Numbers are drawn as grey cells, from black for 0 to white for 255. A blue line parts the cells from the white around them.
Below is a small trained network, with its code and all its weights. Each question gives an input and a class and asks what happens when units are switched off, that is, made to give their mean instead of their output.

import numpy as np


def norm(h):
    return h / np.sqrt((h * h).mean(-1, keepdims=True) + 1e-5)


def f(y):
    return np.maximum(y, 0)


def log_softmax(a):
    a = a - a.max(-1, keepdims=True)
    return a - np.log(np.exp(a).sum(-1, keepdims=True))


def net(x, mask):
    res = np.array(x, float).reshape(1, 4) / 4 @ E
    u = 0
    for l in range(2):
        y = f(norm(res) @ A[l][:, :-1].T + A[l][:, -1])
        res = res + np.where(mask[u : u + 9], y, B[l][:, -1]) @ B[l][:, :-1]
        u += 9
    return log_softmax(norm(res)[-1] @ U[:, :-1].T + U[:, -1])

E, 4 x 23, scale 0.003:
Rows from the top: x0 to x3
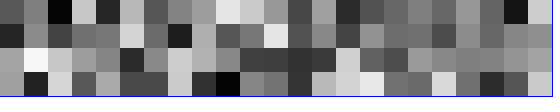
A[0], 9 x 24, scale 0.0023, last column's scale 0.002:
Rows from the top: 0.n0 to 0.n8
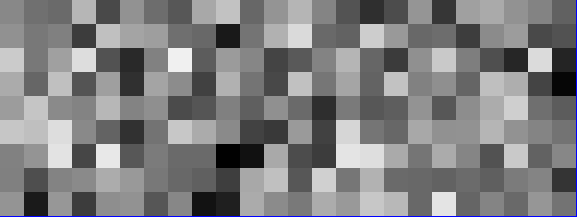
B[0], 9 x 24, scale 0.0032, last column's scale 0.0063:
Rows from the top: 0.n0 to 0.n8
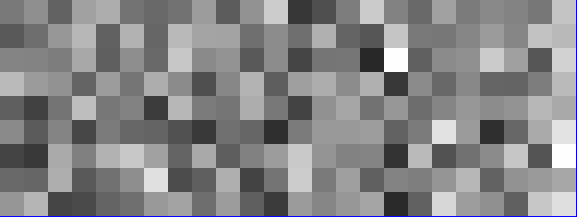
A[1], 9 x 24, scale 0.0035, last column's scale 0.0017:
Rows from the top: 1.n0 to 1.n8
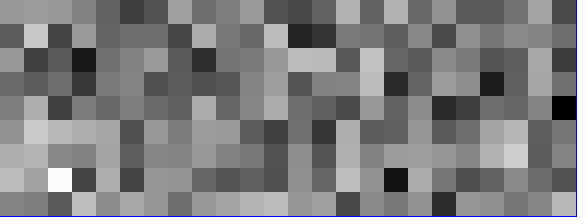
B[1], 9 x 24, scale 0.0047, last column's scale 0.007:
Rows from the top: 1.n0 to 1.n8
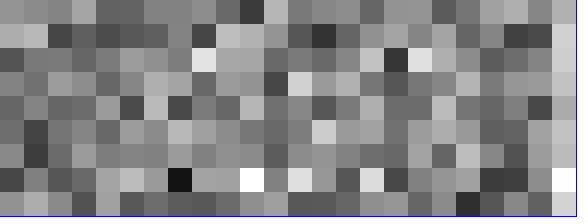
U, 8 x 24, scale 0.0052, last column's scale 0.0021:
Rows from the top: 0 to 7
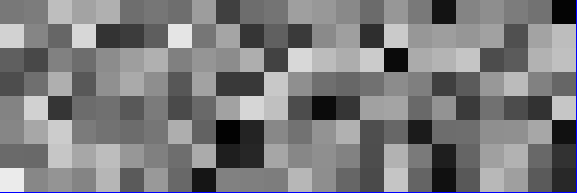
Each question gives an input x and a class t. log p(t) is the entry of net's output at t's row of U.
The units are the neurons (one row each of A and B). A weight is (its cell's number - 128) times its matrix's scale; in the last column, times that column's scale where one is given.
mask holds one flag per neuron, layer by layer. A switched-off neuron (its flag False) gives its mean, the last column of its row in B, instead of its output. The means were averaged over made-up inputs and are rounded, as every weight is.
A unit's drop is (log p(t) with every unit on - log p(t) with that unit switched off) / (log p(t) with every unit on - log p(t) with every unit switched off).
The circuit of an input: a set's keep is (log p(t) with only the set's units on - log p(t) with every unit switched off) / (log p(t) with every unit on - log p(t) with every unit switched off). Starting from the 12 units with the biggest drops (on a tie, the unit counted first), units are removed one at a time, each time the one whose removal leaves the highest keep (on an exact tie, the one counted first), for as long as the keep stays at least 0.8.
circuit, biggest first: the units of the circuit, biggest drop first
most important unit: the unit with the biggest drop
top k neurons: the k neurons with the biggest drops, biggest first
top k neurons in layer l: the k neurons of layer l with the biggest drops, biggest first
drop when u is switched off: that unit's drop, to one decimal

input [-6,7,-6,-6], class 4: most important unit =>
0.n6
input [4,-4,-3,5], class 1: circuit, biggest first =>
(0.n2 1.n7)
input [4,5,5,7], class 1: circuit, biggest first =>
(0.n2 1.n7)
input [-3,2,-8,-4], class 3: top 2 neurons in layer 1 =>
(1.n1 1.n7)
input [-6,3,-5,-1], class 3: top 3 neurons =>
(0.n1 0.n5 1.n7)
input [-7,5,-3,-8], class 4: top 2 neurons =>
(0.n6 1.n1)
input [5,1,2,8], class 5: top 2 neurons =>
(0.n2 1.n7)
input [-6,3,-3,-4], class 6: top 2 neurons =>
(1.n7 1.n1)
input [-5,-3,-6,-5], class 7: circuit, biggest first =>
(0.n5 1.n7 1.n2)
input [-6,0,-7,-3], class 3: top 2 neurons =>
(0.n5 0.n1)
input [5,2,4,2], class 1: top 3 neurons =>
(1.n7 0.n2 0.n6)
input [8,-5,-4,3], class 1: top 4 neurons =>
(1.n7 0.n2 0.n6 0.n5)
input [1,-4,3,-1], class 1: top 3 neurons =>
(0.n2 0.n6 1.n0)
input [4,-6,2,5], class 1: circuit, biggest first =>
(0.n2)
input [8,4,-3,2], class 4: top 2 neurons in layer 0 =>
(0.n5 0.n8)
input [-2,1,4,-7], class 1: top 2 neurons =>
(1.n7 1.n5)
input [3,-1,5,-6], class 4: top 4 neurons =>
(1.n1 0.n0 0.n2 0.n8)
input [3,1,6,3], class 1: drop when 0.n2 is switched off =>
1.2
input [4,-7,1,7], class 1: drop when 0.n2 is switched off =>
1.3
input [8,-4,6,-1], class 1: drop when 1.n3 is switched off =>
0.0
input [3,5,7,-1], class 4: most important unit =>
1.n1
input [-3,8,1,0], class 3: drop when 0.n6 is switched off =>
0.1
